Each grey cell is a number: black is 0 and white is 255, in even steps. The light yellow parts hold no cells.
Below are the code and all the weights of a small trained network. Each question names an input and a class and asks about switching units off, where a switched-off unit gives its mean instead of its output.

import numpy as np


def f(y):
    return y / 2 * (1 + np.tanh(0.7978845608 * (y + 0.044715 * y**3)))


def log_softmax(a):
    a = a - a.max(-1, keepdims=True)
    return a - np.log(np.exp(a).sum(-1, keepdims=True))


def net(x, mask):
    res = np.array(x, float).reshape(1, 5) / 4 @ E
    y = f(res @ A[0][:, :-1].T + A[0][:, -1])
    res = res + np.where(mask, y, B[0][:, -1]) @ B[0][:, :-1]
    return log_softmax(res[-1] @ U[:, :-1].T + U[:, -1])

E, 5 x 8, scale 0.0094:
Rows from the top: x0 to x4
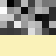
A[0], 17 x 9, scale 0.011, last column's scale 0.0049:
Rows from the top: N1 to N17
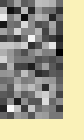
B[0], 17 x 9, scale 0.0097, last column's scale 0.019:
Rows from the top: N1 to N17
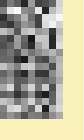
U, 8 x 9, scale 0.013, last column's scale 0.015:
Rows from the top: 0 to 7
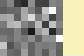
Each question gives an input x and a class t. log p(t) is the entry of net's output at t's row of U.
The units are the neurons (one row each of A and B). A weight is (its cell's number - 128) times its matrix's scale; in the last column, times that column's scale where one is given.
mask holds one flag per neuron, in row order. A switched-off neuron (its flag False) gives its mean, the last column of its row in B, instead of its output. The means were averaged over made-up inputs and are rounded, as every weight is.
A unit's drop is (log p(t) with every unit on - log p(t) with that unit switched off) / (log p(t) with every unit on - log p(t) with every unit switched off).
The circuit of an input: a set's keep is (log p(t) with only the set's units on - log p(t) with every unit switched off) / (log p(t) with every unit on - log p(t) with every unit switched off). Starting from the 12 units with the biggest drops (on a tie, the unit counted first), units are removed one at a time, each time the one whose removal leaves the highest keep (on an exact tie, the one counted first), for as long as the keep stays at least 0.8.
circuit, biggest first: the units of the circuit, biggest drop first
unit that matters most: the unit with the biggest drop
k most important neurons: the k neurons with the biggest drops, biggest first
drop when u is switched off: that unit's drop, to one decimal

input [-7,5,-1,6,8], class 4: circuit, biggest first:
[N6]
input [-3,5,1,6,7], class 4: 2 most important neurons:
[N6; N15]
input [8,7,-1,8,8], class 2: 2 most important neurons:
[N13; N5]
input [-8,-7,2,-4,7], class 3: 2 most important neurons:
[N16; N3]
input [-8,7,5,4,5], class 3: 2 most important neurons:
[N16; N4]
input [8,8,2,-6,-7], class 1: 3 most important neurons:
[N3; N16; N8]
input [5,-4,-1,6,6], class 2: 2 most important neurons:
[N13; N7]
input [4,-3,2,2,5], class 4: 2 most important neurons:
[N6; N16]
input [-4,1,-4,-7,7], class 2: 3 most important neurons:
[N15; N10; N7]
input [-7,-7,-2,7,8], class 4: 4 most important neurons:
[N6; N3; N2; N15]
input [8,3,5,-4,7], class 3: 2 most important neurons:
[N2; N7]
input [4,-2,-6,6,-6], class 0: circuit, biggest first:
[N1; N14]
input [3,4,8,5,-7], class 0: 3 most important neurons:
[N9; N11; N6]
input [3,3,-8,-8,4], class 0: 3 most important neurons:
[N14; N1; N13]
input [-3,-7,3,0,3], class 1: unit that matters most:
N4
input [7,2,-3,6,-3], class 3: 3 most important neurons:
[N2; N15; N10]
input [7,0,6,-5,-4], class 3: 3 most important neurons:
[N2; N14; N1]
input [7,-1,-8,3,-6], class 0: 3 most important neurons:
[N14; N1; N16]
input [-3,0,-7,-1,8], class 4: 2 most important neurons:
[N6; N11]
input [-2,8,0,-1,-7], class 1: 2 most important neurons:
[N3; N6]
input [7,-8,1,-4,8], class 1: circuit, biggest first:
[N4]
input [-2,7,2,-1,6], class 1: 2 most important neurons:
[N3; N7]
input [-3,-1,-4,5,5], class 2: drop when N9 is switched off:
0.1
